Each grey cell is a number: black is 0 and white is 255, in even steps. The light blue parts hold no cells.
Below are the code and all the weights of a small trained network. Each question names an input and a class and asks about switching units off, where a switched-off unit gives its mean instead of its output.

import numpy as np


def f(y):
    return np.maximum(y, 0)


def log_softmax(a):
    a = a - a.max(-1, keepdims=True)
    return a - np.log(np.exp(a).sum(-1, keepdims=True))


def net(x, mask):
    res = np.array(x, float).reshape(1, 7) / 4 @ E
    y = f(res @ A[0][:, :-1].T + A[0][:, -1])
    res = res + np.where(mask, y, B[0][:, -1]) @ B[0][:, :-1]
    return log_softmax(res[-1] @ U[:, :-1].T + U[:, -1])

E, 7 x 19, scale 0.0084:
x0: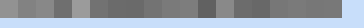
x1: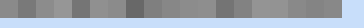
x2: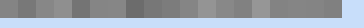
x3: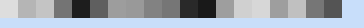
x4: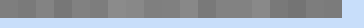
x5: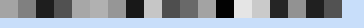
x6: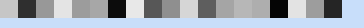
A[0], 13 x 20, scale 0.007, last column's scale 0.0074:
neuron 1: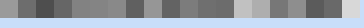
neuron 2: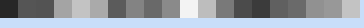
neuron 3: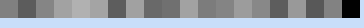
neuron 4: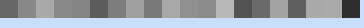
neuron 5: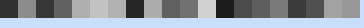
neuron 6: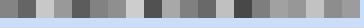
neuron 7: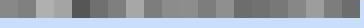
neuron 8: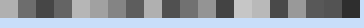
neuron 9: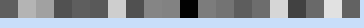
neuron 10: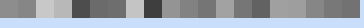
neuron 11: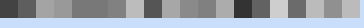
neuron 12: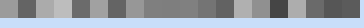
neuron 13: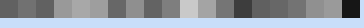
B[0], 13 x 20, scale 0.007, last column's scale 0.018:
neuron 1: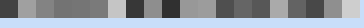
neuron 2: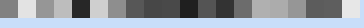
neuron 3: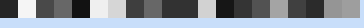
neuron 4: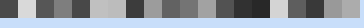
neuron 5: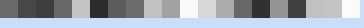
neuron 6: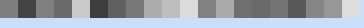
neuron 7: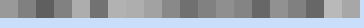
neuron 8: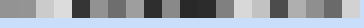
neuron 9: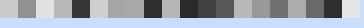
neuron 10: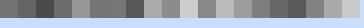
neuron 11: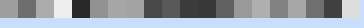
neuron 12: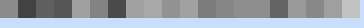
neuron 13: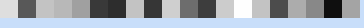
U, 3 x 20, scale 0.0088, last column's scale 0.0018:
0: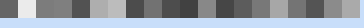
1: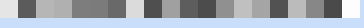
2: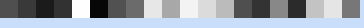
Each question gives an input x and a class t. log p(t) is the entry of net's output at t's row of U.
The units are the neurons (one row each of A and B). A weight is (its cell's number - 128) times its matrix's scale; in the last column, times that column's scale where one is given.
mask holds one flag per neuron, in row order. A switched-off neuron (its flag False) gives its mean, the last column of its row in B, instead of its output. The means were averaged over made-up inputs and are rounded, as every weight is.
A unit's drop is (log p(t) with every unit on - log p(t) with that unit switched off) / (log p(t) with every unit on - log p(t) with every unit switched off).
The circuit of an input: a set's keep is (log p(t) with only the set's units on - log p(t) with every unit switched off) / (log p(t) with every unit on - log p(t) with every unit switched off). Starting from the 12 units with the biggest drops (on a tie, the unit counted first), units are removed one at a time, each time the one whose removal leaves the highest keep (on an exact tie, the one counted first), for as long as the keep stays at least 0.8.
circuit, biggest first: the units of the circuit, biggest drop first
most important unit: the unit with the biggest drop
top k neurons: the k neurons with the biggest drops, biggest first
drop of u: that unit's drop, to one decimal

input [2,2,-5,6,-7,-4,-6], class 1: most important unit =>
neuron 9
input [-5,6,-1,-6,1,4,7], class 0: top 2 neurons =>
[neuron 3; neuron 2]
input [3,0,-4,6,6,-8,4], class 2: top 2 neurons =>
[neuron 6; neuron 10]
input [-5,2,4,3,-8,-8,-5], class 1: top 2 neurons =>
[neuron 9; neuron 11]
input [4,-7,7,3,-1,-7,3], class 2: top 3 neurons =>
[neuron 6; neuron 9; neuron 10]
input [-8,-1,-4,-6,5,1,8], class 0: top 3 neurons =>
[neuron 3; neuron 2; neuron 9]
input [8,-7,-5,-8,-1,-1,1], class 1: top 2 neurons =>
[neuron 13; neuron 1]
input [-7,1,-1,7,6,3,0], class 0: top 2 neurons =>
[neuron 1; neuron 13]
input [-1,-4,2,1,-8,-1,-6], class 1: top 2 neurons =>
[neuron 9; neuron 1]
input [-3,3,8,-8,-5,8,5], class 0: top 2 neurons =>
[neuron 3; neuron 2]
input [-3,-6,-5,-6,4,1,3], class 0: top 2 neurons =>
[neuron 2; neuron 9]
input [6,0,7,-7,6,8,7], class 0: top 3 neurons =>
[neuron 3; neuron 2; neuron 1]
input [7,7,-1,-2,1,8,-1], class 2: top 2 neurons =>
[neuron 5; neuron 9]
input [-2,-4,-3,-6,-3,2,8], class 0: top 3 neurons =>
[neuron 3; neuron 2; neuron 9]
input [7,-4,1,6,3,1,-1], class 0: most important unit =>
neuron 13
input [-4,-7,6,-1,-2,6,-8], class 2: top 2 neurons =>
[neuron 5; neuron 2]
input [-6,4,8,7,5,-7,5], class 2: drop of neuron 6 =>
0.2
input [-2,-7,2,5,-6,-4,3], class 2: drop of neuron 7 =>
0.0
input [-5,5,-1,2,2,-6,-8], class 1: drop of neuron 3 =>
0.2
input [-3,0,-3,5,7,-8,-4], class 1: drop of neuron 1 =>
0.1
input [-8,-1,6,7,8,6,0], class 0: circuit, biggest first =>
[neuron 1]
